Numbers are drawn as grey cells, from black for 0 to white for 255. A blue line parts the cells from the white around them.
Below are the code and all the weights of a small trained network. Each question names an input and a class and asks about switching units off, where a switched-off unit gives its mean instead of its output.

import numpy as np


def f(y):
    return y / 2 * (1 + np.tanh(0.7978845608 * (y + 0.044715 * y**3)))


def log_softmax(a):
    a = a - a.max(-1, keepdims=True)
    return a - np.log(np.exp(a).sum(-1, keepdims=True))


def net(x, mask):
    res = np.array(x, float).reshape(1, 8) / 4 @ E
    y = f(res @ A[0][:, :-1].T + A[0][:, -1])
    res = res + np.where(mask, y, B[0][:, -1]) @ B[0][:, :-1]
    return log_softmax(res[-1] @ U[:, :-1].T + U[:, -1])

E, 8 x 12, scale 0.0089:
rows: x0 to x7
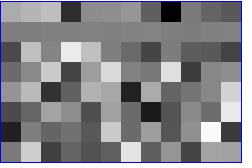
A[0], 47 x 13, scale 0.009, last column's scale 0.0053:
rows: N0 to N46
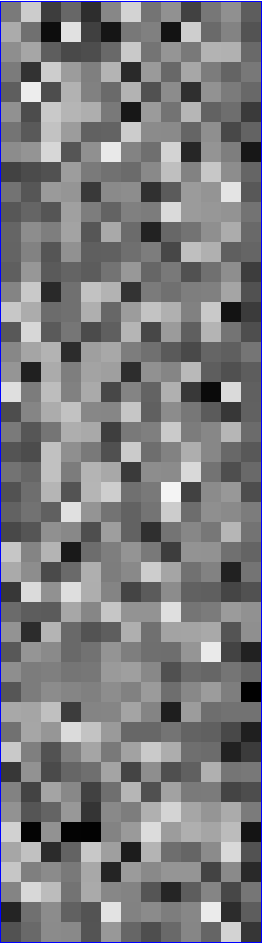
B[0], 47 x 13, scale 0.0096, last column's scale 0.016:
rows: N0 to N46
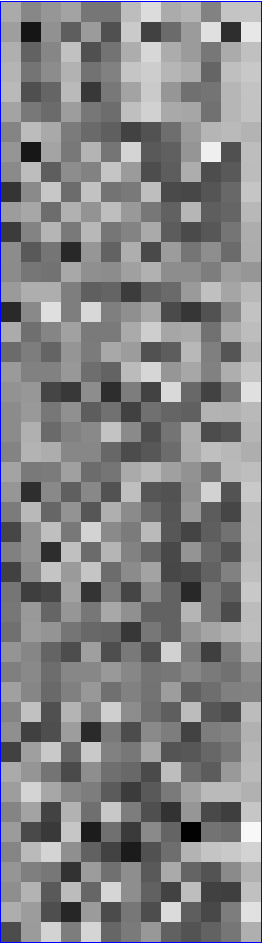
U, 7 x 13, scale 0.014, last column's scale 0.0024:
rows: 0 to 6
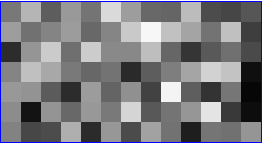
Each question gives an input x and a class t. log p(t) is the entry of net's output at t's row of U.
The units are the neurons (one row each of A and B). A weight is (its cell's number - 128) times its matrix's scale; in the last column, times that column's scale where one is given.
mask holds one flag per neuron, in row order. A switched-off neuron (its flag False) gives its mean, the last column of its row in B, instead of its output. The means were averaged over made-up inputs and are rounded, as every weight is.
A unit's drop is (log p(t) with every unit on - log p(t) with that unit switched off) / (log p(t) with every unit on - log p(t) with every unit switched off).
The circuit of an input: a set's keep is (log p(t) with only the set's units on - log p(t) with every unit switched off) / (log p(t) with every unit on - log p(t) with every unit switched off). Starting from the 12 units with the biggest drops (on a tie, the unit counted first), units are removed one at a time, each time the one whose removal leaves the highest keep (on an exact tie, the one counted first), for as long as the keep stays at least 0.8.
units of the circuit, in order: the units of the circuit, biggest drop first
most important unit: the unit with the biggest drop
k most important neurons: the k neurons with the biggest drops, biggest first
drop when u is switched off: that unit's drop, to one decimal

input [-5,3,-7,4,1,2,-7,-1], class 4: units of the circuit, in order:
[N19]
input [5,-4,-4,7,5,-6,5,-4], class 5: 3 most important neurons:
[N7 N24 N17]
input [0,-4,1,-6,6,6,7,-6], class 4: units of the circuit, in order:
[N38 N12]
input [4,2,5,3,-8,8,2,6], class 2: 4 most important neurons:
[N11 N9 N26 N42]
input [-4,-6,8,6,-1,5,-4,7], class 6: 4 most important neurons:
[N29 N36 N3 N20]
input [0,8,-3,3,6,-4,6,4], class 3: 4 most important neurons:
[N42 N14 N19 N43]
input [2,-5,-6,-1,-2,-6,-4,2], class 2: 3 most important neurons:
[N15 N37 N28]
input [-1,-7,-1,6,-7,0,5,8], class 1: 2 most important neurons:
[N16 N0]
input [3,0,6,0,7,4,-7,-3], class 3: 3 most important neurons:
[N42 N14 N45]
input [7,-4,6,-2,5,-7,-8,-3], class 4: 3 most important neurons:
[N19 N43 N40]
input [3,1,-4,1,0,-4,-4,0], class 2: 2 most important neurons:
[N45 N37]
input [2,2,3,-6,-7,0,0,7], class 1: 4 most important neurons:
[N4 N16 N0 N42]
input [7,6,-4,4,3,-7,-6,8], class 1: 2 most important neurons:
[N0 N2]
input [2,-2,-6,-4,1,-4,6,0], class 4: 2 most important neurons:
[N45 N32]
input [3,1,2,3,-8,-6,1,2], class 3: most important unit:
N6
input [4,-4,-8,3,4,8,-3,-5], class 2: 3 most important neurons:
[N9 N46 N26]
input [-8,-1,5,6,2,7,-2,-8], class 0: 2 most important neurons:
[N25 N30]
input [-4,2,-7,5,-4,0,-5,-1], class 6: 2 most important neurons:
[N41 N1]
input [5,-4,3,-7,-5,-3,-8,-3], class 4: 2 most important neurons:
[N19 N43]
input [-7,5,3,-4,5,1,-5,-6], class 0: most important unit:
N21
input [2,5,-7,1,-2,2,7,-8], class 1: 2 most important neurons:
[N3 N18]
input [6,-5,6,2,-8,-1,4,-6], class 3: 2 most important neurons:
[N20 N6]
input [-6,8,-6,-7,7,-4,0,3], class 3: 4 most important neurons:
[N42 N14 N7 N24]
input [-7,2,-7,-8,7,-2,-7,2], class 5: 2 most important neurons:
[N1 N45]
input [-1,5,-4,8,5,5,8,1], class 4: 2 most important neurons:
[N45 N38]
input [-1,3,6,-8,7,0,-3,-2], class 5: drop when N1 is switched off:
2.0
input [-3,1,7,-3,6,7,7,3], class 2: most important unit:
N11
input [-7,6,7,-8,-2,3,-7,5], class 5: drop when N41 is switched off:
0.4
